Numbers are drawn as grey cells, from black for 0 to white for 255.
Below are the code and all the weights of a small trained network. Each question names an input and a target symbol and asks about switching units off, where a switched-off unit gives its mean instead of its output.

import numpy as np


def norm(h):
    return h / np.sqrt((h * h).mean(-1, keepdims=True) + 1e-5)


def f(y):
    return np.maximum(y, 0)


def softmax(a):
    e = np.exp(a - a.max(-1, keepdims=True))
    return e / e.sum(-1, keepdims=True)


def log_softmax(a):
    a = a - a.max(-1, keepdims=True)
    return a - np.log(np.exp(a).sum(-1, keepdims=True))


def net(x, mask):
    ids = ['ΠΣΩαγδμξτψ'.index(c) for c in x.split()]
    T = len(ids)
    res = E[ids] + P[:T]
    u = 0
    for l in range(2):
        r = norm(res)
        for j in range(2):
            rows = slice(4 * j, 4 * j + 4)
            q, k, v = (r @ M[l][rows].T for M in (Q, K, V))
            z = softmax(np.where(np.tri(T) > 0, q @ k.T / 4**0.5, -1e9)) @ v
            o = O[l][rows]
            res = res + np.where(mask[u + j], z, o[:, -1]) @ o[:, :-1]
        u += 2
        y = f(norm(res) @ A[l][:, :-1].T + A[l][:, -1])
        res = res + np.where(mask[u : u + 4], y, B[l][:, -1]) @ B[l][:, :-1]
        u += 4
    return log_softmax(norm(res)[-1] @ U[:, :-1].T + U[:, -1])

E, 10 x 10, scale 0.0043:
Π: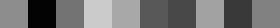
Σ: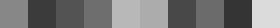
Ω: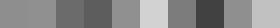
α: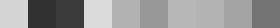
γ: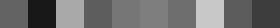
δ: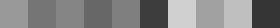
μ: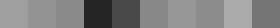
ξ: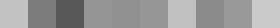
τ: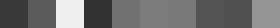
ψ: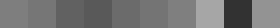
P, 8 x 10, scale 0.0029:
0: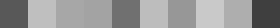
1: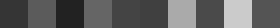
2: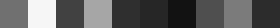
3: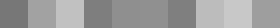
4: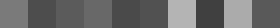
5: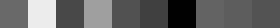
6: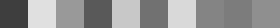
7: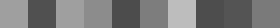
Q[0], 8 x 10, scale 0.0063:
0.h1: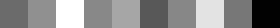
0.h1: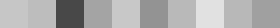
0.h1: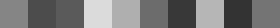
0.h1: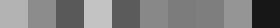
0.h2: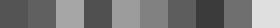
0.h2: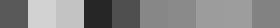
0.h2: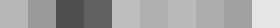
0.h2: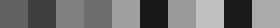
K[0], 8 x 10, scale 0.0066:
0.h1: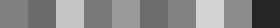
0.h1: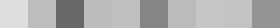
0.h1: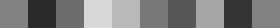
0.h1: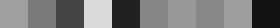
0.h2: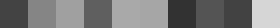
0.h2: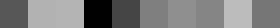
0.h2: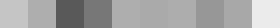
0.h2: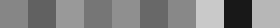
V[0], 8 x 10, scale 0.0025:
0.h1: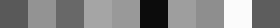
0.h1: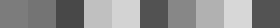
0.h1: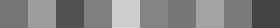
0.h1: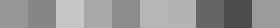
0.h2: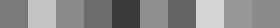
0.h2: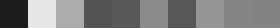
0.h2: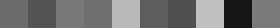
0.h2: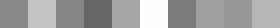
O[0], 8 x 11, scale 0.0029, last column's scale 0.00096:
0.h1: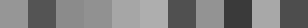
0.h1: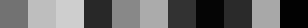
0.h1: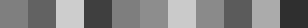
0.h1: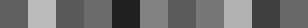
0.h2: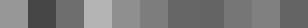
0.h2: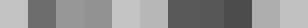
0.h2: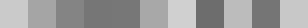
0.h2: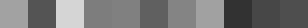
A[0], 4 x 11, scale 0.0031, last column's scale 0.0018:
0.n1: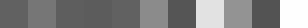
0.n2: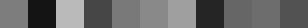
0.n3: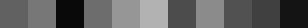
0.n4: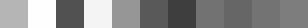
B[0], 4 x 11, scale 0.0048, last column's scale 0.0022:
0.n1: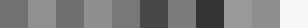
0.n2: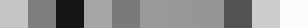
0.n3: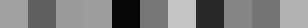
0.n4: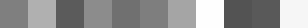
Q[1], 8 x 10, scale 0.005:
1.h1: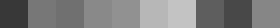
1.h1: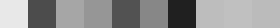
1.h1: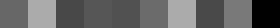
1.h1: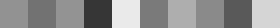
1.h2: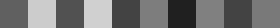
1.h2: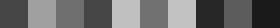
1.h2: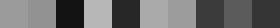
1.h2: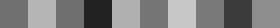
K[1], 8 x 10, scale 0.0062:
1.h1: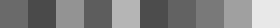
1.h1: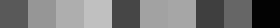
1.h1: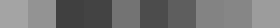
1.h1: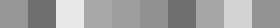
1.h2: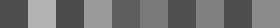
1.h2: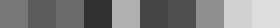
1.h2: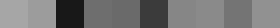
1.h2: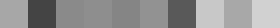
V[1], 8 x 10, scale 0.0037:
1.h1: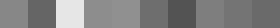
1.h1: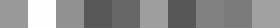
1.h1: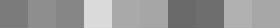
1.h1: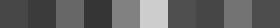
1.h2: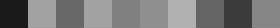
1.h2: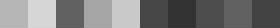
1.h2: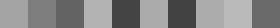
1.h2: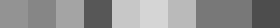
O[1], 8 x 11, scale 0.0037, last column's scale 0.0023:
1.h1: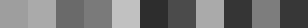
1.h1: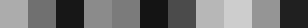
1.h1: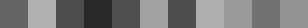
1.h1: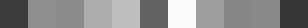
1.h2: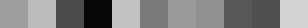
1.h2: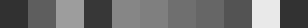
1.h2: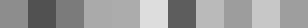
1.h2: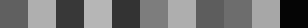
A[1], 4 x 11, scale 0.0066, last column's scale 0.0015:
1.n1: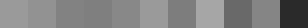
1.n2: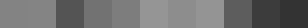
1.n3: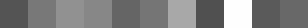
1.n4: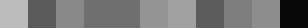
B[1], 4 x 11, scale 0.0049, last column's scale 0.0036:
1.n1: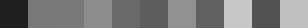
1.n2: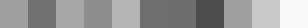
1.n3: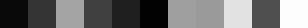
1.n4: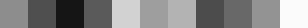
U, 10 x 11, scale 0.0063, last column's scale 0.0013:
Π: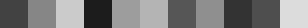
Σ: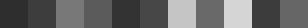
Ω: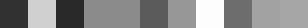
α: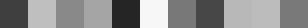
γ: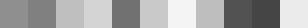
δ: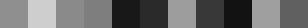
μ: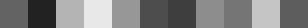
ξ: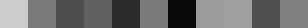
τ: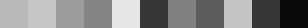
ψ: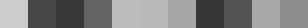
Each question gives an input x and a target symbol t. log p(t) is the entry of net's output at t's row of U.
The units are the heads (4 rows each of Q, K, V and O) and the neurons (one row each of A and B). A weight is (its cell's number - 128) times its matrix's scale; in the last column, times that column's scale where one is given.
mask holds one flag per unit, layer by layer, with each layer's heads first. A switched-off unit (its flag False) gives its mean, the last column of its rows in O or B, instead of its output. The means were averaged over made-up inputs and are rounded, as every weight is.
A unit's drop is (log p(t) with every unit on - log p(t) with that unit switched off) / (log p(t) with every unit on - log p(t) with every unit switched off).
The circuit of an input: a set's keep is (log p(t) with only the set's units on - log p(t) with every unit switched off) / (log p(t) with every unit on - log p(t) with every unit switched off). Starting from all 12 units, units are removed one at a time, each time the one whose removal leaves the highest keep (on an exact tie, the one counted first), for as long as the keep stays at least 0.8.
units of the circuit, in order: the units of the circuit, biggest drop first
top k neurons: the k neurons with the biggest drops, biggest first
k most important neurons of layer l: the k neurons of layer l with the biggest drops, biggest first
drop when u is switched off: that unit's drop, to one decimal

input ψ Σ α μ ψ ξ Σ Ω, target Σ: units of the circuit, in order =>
0.h1, 1.n3
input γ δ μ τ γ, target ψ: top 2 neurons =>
0.n2, 1.n4
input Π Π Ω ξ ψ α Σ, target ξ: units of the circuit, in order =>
1.h1, 0.h1, 0.n2, 0.h2
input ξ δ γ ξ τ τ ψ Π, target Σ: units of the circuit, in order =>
0.h2
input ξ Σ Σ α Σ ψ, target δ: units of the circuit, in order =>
1.n3, 0.n3, 1.n4
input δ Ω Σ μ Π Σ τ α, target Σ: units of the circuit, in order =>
0.h2, 1.n3
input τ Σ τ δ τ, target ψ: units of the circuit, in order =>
0.n2, 1.n3
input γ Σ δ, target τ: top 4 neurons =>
0.n4, 1.n3, 1.n2, 0.n3
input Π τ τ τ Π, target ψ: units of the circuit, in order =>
0.h1, 1.n3
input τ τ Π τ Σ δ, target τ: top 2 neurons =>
1.n2, 1.n3
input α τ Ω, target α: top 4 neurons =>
0.n4, 1.n3, 1.n4, 0.n3
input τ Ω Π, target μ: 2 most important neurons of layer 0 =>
0.n4, 0.n3
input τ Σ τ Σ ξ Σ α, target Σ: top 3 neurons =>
0.n2, 0.n4, 1.n3
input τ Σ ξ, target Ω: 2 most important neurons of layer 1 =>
1.n3, 1.n1
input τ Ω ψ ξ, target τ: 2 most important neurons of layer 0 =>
0.n2, 0.n1
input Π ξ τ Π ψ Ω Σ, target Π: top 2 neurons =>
1.n3, 0.n2
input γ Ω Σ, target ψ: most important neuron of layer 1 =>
1.n3
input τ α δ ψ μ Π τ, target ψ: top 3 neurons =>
0.n2, 1.n3, 1.n4
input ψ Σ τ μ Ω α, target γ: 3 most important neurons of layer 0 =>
0.n4, 0.n3, 0.n2
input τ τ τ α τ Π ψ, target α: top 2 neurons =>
1.n3, 0.n4
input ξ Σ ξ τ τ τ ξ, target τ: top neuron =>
1.n3
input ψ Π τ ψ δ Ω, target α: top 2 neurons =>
0.n4, 1.n3
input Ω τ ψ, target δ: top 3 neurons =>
0.n3, 0.n4, 1.n3
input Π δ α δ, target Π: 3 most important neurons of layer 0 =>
0.n2, 0.n3, 0.n4
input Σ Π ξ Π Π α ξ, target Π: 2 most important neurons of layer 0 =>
0.n2, 0.n1
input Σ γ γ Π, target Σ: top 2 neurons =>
0.n2, 0.n4
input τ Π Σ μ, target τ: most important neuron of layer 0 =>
0.n4
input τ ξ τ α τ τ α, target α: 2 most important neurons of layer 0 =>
0.n2, 0.n4
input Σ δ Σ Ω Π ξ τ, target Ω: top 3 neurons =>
0.n2, 1.n3, 1.n2
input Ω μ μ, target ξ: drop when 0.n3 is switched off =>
0.1
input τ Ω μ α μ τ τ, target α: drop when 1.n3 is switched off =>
0.3
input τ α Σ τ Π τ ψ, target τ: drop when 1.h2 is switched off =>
0.1
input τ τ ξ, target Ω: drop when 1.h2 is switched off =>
0.2
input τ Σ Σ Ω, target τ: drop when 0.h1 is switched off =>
0.2
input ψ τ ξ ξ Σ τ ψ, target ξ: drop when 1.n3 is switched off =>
0.1
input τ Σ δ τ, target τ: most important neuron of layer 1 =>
1.n3
